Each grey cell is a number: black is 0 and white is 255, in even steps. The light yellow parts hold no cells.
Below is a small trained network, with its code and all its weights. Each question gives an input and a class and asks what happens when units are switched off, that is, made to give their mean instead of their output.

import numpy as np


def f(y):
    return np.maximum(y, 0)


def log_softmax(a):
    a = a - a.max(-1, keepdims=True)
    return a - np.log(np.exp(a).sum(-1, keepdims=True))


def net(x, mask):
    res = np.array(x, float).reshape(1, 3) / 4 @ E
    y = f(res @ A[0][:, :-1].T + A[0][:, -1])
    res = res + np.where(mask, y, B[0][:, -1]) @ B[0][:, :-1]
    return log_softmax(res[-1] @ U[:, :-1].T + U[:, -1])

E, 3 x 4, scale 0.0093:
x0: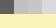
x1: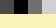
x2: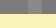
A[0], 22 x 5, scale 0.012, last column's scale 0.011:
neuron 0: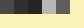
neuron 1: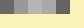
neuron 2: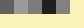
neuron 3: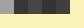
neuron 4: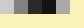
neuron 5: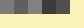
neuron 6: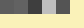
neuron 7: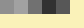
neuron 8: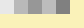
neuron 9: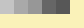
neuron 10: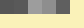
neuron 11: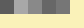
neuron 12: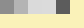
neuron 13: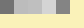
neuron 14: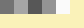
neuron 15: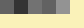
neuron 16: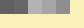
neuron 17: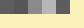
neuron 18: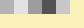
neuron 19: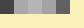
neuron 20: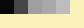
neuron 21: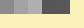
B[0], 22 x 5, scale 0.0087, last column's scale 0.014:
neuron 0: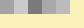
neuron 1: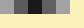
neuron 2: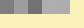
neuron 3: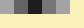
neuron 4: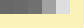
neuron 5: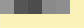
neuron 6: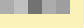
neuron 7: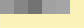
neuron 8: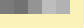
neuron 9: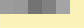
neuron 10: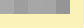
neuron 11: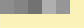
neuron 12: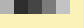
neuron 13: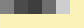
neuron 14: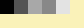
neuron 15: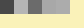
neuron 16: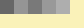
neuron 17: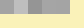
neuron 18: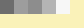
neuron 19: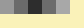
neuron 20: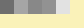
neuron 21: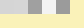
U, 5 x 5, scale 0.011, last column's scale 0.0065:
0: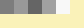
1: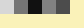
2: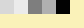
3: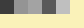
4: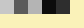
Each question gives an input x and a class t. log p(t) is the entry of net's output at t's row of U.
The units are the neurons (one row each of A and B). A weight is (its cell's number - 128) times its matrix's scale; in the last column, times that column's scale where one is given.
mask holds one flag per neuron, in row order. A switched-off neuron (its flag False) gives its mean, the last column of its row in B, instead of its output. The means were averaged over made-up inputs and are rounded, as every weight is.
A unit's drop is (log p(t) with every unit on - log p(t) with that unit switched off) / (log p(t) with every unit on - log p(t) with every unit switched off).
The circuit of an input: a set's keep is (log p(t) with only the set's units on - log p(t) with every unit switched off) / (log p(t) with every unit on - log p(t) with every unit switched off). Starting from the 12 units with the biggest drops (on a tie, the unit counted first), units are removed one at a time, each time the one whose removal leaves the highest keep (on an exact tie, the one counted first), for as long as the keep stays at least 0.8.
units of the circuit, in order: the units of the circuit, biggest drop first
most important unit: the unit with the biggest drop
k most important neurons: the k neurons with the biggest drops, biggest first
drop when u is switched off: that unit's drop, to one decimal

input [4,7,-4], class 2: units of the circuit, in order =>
(neuron 0; neuron 17)
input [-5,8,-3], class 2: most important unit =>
neuron 0
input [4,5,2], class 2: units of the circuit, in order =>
(neuron 17; neuron 0)
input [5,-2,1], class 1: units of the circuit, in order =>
(neuron 12; neuron 13)
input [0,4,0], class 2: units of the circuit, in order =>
(neuron 0; neuron 13; neuron 4)
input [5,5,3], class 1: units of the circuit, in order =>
(neuron 12; neuron 1)
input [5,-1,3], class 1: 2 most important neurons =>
(neuron 12; neuron 13)
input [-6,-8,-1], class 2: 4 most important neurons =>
(neuron 21; neuron 18; neuron 13; neuron 12)
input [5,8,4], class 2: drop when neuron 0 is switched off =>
0.2
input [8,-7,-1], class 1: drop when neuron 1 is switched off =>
0.1
